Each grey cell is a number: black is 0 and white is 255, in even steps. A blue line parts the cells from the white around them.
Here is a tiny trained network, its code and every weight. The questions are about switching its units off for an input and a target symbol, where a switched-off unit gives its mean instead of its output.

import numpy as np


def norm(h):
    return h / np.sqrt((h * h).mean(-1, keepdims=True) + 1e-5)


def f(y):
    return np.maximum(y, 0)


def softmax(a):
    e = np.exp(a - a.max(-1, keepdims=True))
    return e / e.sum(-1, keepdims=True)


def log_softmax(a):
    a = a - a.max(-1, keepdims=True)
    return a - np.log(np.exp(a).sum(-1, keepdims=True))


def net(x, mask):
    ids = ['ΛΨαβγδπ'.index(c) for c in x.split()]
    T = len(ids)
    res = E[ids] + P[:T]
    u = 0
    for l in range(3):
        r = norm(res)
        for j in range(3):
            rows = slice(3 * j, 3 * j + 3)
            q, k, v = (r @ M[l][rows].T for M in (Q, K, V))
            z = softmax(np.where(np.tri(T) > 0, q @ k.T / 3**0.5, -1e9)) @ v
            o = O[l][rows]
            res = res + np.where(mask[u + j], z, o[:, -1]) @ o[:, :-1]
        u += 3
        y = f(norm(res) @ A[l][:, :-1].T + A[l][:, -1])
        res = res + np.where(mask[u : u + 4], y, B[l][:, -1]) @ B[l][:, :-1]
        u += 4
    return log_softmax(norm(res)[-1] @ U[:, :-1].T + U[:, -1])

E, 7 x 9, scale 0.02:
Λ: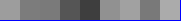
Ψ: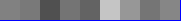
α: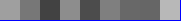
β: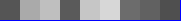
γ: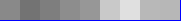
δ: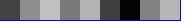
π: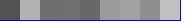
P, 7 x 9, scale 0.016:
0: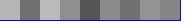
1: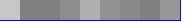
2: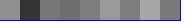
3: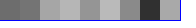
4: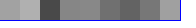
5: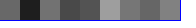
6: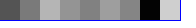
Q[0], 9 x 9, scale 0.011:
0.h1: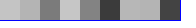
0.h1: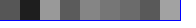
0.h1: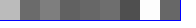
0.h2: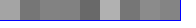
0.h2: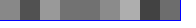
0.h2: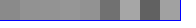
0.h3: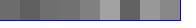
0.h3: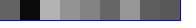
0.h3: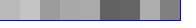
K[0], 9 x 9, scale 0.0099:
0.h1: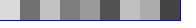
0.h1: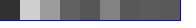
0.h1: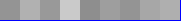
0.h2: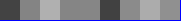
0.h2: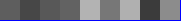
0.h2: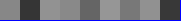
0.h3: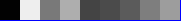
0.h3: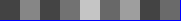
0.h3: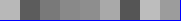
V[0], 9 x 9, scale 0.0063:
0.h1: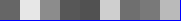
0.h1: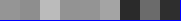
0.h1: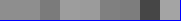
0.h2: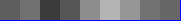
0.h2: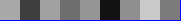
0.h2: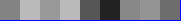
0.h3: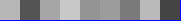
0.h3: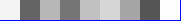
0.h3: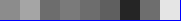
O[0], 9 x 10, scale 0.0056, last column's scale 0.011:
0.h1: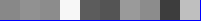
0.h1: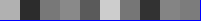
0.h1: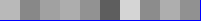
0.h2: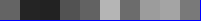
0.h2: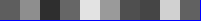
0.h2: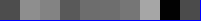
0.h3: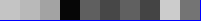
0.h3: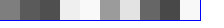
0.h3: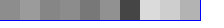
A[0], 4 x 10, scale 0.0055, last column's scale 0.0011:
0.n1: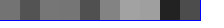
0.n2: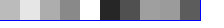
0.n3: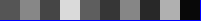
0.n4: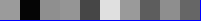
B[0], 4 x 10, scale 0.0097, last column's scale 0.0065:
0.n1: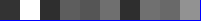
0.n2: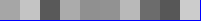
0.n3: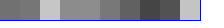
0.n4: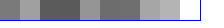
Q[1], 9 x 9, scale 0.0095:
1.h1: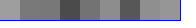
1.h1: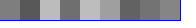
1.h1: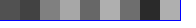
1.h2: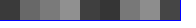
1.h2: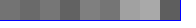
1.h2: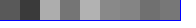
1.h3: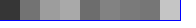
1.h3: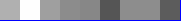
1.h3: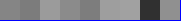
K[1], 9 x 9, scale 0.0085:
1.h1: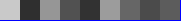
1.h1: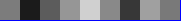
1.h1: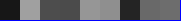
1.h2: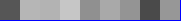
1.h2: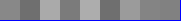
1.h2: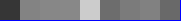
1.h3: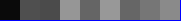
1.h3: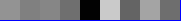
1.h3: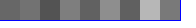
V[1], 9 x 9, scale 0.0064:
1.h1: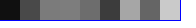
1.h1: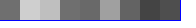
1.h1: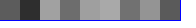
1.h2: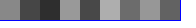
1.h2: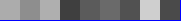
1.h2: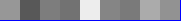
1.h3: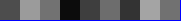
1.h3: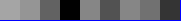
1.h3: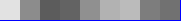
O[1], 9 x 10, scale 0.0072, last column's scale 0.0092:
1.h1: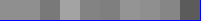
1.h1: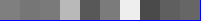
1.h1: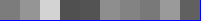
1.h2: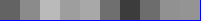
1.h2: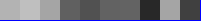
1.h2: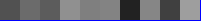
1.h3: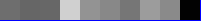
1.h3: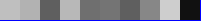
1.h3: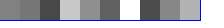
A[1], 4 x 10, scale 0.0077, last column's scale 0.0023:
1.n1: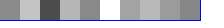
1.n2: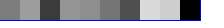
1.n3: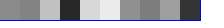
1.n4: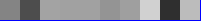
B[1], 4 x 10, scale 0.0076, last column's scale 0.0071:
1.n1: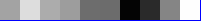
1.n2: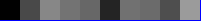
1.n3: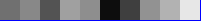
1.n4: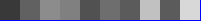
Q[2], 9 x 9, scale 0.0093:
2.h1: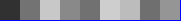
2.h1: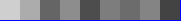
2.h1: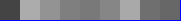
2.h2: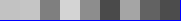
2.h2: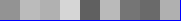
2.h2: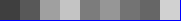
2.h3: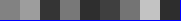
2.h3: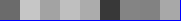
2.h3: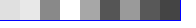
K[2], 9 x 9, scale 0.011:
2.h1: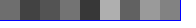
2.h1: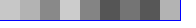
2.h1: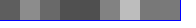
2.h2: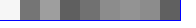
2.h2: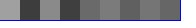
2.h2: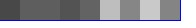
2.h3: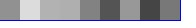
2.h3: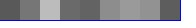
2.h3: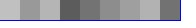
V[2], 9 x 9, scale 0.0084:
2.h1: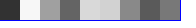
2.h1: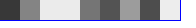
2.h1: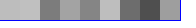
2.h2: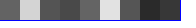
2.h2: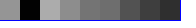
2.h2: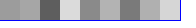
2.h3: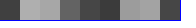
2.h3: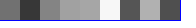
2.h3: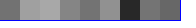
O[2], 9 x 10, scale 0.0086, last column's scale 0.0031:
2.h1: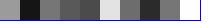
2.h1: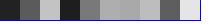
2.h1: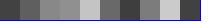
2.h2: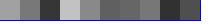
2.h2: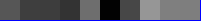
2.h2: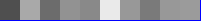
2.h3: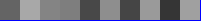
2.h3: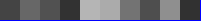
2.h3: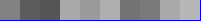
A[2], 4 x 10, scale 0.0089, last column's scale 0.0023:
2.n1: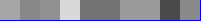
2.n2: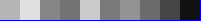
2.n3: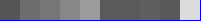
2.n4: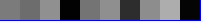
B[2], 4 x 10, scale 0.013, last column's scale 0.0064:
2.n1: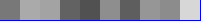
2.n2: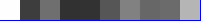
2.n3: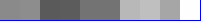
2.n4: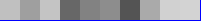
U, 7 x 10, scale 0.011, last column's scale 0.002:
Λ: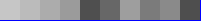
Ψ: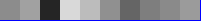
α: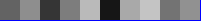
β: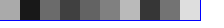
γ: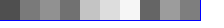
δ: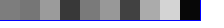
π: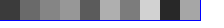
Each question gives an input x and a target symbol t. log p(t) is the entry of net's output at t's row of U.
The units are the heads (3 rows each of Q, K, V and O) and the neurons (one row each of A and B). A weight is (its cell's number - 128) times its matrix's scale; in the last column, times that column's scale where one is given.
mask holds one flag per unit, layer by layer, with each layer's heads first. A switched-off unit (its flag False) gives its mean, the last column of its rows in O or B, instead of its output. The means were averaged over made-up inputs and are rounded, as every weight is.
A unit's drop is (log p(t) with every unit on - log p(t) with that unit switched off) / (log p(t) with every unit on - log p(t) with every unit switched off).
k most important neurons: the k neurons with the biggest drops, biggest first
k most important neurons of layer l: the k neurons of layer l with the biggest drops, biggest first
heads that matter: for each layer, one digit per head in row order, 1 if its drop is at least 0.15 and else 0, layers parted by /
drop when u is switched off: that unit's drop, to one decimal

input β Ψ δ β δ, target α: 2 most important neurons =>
(0.n2, 2.n3)
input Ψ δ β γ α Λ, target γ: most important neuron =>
(1.n3)
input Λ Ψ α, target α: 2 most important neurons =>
(0.n2, 1.n2)
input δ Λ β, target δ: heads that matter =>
101 / 000 / 000
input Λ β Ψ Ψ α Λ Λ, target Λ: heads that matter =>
000 / 000 / 100
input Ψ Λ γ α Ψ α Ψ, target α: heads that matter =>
000 / 000 / 100
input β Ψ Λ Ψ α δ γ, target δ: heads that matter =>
000 / 001 / 000
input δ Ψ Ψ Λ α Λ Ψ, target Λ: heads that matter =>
000 / 000 / 100
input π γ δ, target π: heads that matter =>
100 / 000 / 000
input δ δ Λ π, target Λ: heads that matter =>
000 / 000 / 100
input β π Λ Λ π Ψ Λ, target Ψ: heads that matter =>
001 / 000 / 000
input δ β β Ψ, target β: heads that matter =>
000 / 100 / 010
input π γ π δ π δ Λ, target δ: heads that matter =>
000 / 000 / 000
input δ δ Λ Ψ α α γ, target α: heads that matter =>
000 / 000 / 100
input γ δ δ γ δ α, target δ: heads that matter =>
001 / 100 / 000
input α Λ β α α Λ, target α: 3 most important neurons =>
(1.n3, 0.n2, 0.n3)
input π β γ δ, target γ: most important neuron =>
(1.n1)
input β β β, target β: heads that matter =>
001 / 100 / 100
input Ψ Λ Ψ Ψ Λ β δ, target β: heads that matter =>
000 / 000 / 110
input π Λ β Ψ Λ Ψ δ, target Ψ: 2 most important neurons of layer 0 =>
(0.n1, 0.n4)
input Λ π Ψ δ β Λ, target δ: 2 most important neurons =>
(0.n4, 2.n4)
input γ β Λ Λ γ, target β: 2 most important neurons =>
(2.n2, 0.n4)
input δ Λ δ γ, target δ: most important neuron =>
(1.n1)
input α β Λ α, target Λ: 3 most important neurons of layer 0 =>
(0.n4, 0.n2, 0.n1)
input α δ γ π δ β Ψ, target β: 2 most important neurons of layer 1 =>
(1.n1, 1.n3)
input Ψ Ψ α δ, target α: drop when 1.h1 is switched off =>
0.1
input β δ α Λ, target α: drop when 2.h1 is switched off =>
0.2
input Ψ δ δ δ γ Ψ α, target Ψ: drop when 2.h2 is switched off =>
0.1
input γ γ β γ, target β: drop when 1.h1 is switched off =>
0.1
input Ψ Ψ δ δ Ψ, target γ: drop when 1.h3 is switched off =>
0.2
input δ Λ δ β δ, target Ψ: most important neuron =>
(0.n2)
